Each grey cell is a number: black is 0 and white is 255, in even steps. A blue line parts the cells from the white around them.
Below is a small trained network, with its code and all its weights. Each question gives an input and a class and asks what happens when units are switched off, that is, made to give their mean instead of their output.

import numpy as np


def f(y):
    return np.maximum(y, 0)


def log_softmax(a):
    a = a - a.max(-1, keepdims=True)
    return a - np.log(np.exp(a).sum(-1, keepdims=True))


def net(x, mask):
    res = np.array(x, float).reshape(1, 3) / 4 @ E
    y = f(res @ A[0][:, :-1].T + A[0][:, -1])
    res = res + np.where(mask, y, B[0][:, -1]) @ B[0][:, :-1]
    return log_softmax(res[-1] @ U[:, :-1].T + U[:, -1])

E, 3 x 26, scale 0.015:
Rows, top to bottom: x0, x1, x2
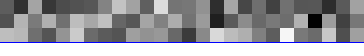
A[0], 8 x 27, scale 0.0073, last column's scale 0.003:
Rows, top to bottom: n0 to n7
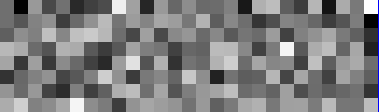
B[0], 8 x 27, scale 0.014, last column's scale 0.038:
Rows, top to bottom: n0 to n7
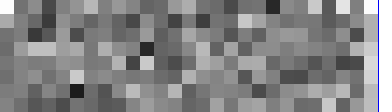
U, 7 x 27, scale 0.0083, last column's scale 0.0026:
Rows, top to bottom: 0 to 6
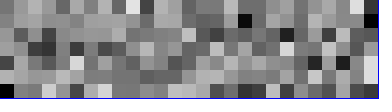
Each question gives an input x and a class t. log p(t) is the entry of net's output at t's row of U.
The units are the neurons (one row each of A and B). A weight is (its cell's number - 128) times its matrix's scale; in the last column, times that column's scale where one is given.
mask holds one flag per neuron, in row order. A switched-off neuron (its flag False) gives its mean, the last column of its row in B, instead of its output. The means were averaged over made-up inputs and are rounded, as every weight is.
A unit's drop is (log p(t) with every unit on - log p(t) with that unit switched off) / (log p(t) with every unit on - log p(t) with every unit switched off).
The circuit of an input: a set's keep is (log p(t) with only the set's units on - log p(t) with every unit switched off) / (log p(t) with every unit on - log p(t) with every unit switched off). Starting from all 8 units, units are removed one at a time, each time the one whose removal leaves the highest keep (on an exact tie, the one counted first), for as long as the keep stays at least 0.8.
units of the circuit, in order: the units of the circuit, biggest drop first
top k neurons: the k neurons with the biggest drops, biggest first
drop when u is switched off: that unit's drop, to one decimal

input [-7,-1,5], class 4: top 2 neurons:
(n0, n3)
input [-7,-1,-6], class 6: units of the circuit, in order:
(n0)
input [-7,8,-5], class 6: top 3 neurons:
(n2, n0, n5)
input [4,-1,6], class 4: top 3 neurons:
(n0, n3, n4)
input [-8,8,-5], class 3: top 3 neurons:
(n7, n2, n3)
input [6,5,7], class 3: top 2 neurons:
(n6, n5)
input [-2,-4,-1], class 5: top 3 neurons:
(n5, n1, n0)
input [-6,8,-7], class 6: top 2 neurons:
(n0, n2)
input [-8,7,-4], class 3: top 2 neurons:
(n7, n2)
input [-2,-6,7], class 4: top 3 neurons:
(n0, n4, n3)
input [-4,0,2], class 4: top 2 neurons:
(n0, n6)
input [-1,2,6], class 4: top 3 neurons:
(n0, n6, n7)
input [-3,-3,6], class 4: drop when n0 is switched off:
0.8
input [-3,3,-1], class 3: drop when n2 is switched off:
0.0
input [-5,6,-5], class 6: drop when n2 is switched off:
0.1
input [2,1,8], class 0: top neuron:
(n3)
